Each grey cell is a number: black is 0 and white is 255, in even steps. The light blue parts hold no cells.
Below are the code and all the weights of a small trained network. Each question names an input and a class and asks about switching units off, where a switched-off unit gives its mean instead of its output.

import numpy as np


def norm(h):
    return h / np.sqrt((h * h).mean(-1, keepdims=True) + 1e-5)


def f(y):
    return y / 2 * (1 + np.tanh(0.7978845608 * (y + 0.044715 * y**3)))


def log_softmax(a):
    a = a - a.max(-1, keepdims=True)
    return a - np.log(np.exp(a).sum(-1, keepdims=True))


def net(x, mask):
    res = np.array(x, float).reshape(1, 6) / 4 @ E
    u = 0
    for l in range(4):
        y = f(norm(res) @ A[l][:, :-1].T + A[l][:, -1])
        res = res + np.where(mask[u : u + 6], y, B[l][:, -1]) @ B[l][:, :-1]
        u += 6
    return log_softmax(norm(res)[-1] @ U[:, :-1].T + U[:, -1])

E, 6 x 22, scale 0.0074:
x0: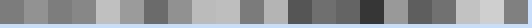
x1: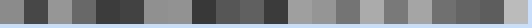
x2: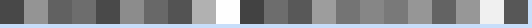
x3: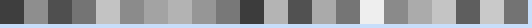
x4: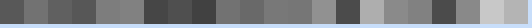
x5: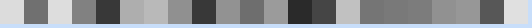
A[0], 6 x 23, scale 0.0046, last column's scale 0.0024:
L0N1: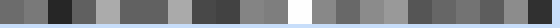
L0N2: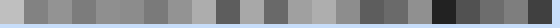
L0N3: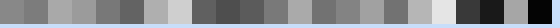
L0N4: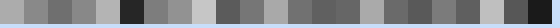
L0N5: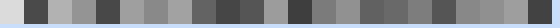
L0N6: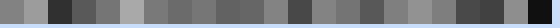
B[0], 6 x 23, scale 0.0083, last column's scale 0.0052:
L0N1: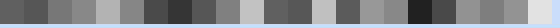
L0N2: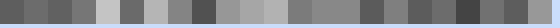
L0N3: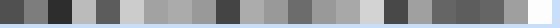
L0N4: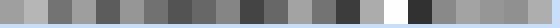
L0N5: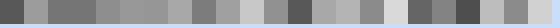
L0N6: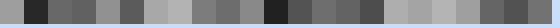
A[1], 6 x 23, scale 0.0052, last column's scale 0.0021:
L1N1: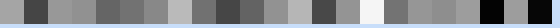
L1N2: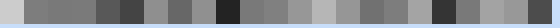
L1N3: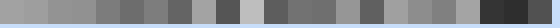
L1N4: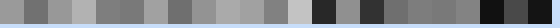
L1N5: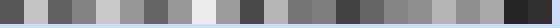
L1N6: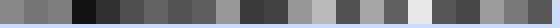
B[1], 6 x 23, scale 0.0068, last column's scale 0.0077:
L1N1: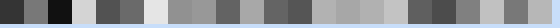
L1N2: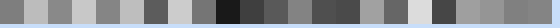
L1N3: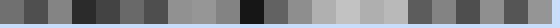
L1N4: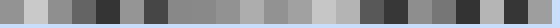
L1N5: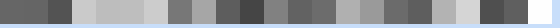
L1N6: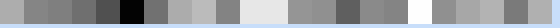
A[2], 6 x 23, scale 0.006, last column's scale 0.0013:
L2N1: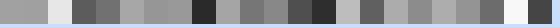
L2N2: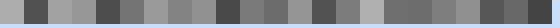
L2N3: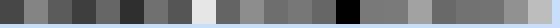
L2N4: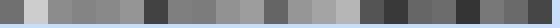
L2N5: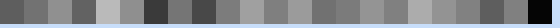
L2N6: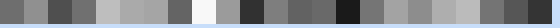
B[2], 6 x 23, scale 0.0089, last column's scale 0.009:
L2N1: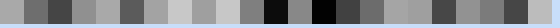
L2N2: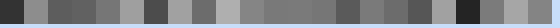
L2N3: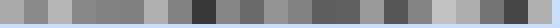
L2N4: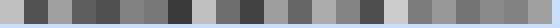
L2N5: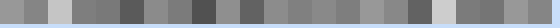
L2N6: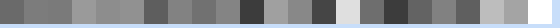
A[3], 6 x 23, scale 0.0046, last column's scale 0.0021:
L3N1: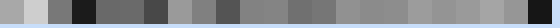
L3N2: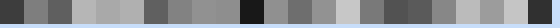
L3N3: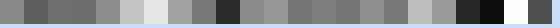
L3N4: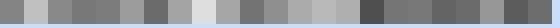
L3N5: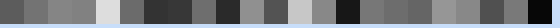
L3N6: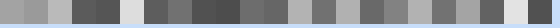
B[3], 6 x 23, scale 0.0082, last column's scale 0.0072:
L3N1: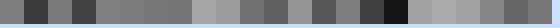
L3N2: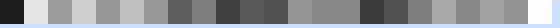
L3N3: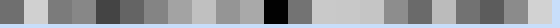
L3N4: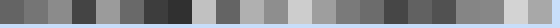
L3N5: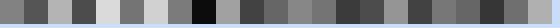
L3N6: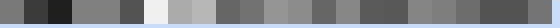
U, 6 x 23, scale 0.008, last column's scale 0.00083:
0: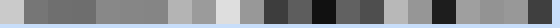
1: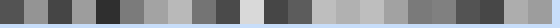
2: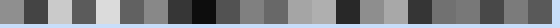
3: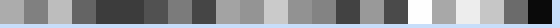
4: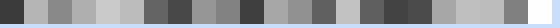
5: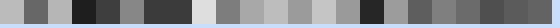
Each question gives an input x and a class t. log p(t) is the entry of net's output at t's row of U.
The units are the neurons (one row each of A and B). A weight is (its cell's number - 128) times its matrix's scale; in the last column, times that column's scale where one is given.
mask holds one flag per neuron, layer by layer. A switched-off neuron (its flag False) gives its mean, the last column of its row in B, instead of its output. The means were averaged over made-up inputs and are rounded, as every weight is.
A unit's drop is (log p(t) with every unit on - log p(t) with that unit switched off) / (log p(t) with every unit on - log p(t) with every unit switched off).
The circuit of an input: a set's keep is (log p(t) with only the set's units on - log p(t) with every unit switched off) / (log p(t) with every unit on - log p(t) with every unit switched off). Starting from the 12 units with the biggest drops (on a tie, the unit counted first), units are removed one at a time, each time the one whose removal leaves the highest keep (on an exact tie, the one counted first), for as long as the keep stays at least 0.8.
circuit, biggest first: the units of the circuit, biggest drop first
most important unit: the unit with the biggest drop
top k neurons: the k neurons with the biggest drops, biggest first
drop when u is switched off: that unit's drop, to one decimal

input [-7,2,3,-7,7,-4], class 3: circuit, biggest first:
L1N6
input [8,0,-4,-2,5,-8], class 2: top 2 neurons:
L0N1, L3N5
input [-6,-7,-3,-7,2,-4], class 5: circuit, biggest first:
L2N4, L1N4
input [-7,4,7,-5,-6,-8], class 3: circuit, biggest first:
L1N6, L2N3
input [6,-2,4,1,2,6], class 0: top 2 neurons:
L2N1, L1N1
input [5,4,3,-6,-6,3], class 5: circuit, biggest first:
L1N4, L2N4
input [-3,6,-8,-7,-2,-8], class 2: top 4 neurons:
L0N1, L3N5, L0N2, L1N5
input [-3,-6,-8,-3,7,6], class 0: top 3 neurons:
L2N1, L0N5, L1N5
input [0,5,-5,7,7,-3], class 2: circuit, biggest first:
L0N1, L3N5
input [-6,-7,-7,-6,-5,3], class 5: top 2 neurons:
L1N4, L2N4
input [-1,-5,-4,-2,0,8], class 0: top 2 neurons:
L2N1, L0N5
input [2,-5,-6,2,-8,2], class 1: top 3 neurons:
L0N3, L1N1, L2N6
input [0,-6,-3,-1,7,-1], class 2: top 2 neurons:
L0N1, L1N5
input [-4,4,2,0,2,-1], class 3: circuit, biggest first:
L1N6
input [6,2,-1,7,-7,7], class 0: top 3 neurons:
L2N1, L0N5, L1N5
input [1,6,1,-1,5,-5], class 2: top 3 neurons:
L0N1, L3N5, L2N6
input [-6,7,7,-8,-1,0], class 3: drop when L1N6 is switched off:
0.4
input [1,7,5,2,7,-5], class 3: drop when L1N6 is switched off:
0.2
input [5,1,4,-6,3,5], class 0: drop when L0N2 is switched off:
0.0
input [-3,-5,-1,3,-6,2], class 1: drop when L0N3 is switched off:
0.1
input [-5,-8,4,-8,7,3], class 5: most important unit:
L2N4
